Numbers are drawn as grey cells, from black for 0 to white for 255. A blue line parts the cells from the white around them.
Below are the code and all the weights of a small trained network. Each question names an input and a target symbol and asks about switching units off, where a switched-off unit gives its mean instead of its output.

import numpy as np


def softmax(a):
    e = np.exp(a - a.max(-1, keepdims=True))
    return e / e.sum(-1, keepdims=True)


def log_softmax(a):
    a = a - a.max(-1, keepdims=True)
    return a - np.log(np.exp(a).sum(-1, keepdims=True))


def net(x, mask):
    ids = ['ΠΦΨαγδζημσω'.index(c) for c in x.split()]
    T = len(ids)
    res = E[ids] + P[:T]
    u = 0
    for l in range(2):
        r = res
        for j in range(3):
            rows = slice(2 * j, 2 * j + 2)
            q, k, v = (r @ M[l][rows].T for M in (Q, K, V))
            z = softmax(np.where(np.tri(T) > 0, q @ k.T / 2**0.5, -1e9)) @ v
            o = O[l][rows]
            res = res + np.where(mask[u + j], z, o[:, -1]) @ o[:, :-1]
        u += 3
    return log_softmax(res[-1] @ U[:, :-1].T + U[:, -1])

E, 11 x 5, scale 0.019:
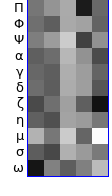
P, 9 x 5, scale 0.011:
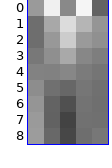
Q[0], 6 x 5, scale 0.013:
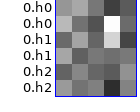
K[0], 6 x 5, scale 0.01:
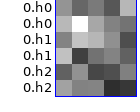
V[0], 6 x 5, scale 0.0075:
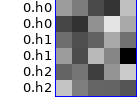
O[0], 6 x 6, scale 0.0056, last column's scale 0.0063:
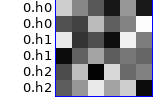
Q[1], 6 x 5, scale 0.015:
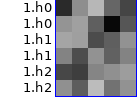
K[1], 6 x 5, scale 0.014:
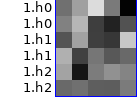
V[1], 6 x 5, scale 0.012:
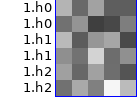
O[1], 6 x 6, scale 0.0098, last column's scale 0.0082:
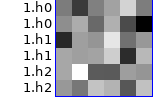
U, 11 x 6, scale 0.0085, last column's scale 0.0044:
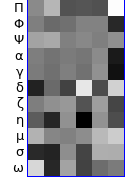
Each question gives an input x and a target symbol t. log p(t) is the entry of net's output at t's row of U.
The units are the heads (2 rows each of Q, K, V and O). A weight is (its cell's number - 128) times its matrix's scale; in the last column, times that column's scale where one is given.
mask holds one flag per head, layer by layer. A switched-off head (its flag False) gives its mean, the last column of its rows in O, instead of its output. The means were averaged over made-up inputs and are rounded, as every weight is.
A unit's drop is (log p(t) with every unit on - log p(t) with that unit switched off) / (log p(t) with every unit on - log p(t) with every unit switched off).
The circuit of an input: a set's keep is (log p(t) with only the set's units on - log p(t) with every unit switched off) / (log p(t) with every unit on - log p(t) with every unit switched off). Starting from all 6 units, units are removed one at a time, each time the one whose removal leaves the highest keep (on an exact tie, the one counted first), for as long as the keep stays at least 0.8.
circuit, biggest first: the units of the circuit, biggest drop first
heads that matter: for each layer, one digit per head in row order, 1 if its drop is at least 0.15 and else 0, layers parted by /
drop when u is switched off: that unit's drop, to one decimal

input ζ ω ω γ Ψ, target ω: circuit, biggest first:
0.h1, 0.h2, 1.h2
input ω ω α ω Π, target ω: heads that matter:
001 / 011
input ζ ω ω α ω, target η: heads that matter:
011 / 010
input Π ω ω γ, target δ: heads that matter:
000 / 010
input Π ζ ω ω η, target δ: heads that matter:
001 / 010
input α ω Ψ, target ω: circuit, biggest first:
0.h1, 1.h2, 0.h2
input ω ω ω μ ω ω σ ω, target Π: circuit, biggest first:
1.h0, 1.h1, 0.h1, 0.h2
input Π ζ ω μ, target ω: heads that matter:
011 / 011
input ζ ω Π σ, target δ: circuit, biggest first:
1.h1, 0.h2
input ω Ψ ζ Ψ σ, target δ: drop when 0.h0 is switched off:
0.1
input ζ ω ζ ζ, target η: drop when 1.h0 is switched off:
0.5
